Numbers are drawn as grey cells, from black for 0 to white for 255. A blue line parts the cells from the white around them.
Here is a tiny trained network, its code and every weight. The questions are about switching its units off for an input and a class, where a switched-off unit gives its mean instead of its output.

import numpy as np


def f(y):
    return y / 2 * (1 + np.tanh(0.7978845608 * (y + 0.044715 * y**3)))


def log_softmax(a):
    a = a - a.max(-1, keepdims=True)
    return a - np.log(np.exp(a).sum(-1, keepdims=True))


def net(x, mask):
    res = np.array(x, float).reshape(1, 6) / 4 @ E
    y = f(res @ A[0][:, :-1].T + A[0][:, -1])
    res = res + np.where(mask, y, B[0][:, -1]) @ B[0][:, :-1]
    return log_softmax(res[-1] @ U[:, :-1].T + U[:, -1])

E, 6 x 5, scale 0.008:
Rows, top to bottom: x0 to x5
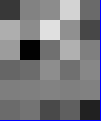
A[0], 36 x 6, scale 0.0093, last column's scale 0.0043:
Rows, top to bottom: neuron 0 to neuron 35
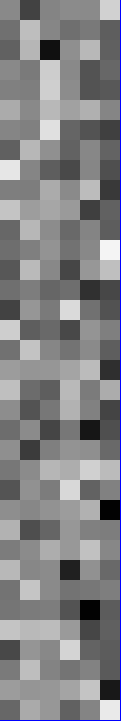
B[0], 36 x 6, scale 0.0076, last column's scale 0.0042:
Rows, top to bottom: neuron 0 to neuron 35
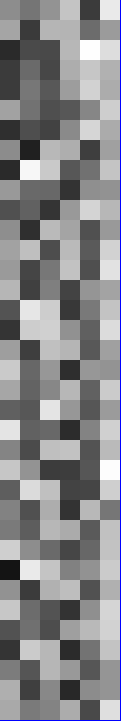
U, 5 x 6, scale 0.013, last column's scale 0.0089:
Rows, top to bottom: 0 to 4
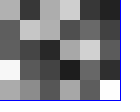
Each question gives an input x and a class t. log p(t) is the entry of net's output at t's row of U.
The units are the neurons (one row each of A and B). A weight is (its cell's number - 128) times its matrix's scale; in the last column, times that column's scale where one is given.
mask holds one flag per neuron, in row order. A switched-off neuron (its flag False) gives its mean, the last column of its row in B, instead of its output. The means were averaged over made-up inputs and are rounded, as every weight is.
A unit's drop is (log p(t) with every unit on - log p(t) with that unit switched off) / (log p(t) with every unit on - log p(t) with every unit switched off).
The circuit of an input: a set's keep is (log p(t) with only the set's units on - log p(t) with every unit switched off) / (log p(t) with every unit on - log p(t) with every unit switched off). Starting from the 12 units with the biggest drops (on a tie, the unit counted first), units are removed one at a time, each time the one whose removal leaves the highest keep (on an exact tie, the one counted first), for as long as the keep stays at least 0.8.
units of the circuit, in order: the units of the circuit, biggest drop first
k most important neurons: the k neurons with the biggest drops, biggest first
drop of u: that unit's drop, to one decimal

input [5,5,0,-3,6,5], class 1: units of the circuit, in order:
neuron 32
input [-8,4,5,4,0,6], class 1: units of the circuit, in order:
neuron 8; neuron 16
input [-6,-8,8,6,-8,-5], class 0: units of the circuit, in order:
neuron 22; neuron 0
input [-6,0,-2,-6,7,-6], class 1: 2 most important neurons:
neuron 28; neuron 8
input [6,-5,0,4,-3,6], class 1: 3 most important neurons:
neuron 15; neuron 24; neuron 32
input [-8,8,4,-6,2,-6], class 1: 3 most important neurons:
neuron 8; neuron 16; neuron 28
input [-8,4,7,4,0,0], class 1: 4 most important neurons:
neuron 8; neuron 16; neuron 28; neuron 13
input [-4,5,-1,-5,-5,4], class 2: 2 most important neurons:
neuron 10; neuron 31
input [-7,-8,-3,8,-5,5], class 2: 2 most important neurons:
neuron 2; neuron 24
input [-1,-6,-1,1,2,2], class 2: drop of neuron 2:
0.6
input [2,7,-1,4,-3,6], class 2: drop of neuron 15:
0.0
